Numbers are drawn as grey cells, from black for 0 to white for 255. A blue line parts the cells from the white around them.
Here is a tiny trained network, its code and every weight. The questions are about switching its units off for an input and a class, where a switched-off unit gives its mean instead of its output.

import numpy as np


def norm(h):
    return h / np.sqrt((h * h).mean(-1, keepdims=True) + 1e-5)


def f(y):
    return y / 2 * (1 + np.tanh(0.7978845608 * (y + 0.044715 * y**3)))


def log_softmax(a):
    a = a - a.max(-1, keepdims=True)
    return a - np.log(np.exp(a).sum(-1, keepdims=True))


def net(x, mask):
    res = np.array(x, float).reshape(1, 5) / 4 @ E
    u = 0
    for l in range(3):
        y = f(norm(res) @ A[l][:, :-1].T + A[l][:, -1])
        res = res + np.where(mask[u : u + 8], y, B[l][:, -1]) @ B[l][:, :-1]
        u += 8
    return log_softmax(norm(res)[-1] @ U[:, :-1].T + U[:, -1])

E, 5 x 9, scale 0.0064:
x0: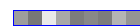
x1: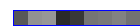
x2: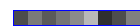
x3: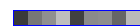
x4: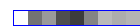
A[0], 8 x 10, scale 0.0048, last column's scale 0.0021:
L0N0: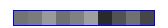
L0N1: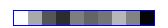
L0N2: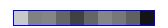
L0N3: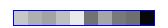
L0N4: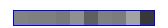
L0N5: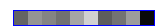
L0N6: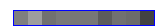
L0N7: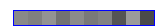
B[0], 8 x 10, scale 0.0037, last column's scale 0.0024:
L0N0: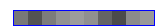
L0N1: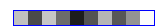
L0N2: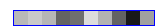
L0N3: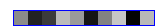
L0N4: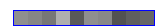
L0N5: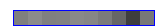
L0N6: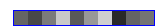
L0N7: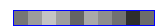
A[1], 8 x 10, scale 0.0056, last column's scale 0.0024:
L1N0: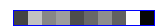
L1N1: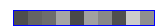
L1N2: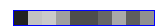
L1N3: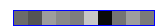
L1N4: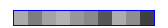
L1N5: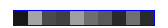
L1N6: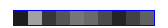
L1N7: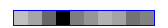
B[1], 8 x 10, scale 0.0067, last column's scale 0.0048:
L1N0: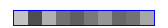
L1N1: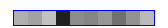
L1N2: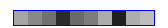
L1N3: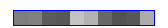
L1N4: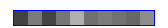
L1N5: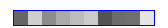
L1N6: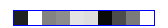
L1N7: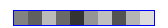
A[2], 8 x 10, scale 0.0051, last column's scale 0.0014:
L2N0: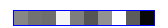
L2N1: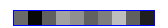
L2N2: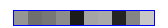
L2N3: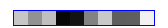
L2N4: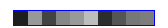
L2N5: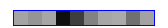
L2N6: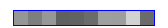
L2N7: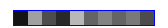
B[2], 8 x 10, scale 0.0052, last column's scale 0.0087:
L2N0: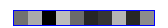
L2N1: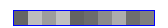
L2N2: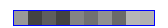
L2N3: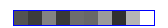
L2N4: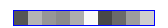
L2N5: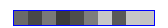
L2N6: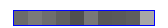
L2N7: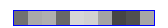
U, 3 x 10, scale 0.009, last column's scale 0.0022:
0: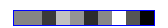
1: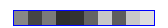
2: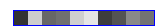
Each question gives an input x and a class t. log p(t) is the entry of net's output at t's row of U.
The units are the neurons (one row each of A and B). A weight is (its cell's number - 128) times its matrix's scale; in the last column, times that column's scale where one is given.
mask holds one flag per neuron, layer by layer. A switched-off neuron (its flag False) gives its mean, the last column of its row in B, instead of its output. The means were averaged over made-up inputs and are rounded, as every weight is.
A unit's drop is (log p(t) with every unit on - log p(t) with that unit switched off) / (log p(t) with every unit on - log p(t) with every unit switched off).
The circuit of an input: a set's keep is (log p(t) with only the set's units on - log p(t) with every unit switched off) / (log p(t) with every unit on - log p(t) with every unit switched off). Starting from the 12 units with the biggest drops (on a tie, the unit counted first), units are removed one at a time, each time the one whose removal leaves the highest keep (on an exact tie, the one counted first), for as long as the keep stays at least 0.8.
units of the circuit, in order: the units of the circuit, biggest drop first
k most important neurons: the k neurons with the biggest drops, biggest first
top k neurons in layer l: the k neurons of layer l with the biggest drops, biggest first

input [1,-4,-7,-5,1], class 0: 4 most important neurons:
L0N3, L1N2, L2N0, L1N1
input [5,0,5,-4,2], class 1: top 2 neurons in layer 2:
L2N4, L2N7
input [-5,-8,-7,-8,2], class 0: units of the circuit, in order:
L0N3, L2N3
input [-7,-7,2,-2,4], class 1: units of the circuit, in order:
L1N6
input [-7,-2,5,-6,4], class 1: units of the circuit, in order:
L0N1, L1N7
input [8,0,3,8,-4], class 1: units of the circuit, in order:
L1N6, L1N5
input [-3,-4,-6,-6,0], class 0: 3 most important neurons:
L0N3, L1N2, L1N1
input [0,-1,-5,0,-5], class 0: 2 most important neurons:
L0N3, L1N6
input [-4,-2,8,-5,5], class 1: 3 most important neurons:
L0N1, L1N7, L1N6
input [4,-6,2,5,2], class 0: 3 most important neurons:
L1N6, L2N3, L1N7
